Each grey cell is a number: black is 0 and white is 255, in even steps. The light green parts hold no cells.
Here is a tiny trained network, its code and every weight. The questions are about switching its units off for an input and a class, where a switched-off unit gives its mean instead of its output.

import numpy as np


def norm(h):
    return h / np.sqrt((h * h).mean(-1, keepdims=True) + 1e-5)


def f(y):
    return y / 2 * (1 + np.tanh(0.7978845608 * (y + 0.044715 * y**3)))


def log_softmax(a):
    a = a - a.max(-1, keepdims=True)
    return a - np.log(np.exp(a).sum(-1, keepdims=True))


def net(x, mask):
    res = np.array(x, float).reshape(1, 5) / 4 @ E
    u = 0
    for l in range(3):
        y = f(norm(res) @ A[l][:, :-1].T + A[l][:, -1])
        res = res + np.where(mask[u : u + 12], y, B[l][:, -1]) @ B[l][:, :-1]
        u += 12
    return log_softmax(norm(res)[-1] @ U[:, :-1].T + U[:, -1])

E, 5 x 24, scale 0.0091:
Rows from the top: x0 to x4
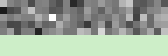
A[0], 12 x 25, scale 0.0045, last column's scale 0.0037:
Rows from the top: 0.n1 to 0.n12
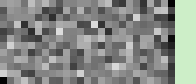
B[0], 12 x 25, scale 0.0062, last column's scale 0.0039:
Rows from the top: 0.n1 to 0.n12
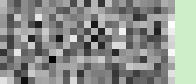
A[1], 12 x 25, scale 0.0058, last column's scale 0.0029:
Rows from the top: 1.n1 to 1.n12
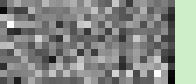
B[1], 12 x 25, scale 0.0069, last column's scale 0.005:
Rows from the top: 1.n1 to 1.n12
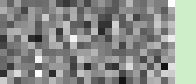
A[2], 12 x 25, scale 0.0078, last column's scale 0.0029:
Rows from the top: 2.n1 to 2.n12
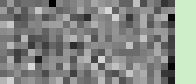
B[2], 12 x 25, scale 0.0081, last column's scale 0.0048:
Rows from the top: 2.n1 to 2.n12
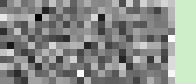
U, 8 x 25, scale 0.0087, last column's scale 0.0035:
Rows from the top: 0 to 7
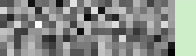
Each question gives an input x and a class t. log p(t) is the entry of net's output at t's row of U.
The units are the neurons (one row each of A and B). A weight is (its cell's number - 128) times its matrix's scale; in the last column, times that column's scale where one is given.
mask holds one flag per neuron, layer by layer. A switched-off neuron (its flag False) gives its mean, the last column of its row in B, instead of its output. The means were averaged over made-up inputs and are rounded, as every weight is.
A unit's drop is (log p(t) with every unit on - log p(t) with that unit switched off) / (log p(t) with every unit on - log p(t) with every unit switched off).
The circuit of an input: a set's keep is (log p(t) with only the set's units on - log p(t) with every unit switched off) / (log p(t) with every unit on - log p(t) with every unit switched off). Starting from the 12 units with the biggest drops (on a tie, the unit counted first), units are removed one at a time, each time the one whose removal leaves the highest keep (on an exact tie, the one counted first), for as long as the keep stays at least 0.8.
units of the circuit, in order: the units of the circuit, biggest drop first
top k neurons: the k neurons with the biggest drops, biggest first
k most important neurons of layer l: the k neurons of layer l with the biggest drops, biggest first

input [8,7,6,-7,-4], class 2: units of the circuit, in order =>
[2.n7]
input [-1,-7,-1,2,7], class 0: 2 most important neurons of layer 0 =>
[0.n6; 0.n12]
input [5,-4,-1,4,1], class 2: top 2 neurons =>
[0.n8; 0.n7]
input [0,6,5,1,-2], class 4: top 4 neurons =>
[1.n12; 0.n12; 0.n3; 2.n8]
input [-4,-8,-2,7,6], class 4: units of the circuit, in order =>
[0.n11; 2.n12]
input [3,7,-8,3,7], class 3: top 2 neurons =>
[2.n1; 0.n4]
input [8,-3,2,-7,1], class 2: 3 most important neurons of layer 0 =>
[0.n8; 0.n5; 0.n10]
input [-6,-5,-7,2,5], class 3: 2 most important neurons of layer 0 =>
[0.n3; 0.n8]
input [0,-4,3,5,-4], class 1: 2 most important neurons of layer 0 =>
[0.n5; 0.n6]
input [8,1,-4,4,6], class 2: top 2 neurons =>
[0.n8; 1.n6]
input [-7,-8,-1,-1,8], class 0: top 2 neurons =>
[0.n6; 2.n9]
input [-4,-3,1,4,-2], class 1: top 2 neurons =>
[0.n5; 0.n8]
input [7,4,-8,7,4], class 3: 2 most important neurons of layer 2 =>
[2.n1; 2.n10]
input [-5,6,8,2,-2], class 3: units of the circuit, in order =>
[1.n11]
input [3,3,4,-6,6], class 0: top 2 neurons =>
[0.n6; 0.n5]
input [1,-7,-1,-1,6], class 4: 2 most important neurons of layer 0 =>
[0.n11; 0.n4]
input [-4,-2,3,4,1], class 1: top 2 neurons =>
[0.n5; 0.n8]
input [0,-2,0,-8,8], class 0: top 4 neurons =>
[0.n6; 2.n9; 0.n5; 2.n6]
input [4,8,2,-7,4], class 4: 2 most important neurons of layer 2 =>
[2.n8; 2.n3]
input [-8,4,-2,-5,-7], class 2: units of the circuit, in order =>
[1.n10]
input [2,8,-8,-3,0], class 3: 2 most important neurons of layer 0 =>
[0.n3; 0.n11]
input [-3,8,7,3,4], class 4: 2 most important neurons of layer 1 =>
[1.n12; 1.n2]
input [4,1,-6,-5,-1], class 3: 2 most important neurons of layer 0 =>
[0.n3; 0.n5]
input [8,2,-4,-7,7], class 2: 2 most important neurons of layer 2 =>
[2.n7; 2.n11]
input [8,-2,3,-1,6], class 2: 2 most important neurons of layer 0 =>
[0.n8; 0.n4]
